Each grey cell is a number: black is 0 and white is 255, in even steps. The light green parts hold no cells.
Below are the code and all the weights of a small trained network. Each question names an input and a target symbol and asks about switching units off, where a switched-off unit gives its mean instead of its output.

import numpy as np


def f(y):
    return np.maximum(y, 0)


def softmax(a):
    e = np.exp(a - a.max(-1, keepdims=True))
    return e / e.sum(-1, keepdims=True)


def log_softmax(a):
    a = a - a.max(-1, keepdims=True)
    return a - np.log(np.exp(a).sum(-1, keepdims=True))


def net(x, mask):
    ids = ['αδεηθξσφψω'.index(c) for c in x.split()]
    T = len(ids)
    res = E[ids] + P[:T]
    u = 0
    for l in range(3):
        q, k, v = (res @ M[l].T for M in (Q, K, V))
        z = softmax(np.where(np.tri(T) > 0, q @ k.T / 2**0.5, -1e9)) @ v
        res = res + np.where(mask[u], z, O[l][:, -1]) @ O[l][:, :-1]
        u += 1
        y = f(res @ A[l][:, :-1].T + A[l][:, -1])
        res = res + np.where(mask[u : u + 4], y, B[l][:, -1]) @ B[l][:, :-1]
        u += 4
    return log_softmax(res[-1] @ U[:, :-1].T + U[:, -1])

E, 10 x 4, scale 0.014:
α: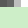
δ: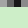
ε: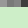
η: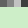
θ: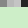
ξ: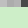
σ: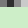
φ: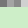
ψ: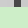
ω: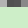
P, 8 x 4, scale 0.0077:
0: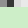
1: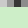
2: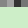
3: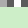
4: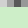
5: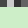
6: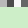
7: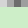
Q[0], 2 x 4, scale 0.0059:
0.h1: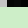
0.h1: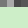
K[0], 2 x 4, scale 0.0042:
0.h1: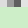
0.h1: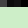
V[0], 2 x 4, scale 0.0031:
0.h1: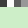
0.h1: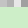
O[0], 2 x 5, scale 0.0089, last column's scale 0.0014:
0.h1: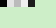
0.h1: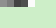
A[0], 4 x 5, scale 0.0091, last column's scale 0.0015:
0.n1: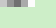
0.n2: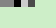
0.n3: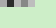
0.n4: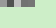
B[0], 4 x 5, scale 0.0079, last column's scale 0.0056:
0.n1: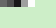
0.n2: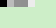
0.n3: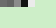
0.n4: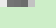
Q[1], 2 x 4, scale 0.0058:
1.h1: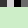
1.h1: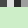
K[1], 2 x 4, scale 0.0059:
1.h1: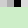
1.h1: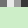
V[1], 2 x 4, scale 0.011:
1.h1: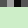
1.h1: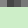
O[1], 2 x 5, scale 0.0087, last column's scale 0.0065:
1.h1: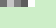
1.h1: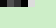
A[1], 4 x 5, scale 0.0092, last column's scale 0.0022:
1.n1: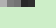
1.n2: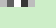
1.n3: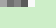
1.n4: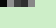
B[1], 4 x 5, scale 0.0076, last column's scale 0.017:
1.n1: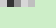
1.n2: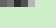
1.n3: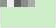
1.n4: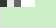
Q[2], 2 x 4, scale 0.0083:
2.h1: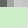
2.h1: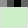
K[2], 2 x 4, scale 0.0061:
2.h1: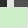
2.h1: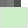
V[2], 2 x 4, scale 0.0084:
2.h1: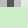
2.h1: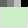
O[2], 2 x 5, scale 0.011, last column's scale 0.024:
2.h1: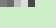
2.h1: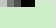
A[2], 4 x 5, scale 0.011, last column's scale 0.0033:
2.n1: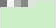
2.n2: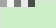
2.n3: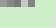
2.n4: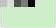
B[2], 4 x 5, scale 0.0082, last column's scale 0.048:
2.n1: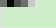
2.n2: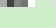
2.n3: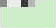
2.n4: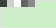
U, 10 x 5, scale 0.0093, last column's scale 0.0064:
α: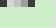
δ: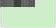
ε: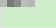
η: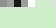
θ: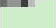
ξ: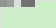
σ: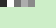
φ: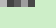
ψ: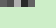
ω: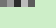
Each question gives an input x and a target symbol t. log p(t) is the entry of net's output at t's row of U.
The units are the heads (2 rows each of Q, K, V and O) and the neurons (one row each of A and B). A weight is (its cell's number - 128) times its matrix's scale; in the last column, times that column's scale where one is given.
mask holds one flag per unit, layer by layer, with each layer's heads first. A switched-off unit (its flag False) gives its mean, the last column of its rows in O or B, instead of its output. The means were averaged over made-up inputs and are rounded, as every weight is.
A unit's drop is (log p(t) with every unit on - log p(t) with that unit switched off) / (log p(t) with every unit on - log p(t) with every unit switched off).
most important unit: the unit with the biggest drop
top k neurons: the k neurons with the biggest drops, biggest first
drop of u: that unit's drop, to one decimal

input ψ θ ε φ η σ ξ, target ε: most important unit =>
2.n3
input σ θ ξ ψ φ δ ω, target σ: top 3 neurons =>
2.n1; 2.n2; 0.n3
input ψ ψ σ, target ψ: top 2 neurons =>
2.n1; 2.n2
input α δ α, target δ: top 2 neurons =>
1.n1; 2.n1
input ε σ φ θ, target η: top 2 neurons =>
2.n3; 1.n2
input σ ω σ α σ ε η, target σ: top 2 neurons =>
2.n2; 2.n1
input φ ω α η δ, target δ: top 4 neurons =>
2.n1; 2.n2; 0.n2; 1.n1
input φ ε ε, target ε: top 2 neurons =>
0.n2; 1.n2
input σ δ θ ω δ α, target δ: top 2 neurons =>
2.n1; 2.n2
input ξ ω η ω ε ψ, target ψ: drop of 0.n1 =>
0.0
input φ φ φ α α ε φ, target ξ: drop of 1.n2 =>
0.2
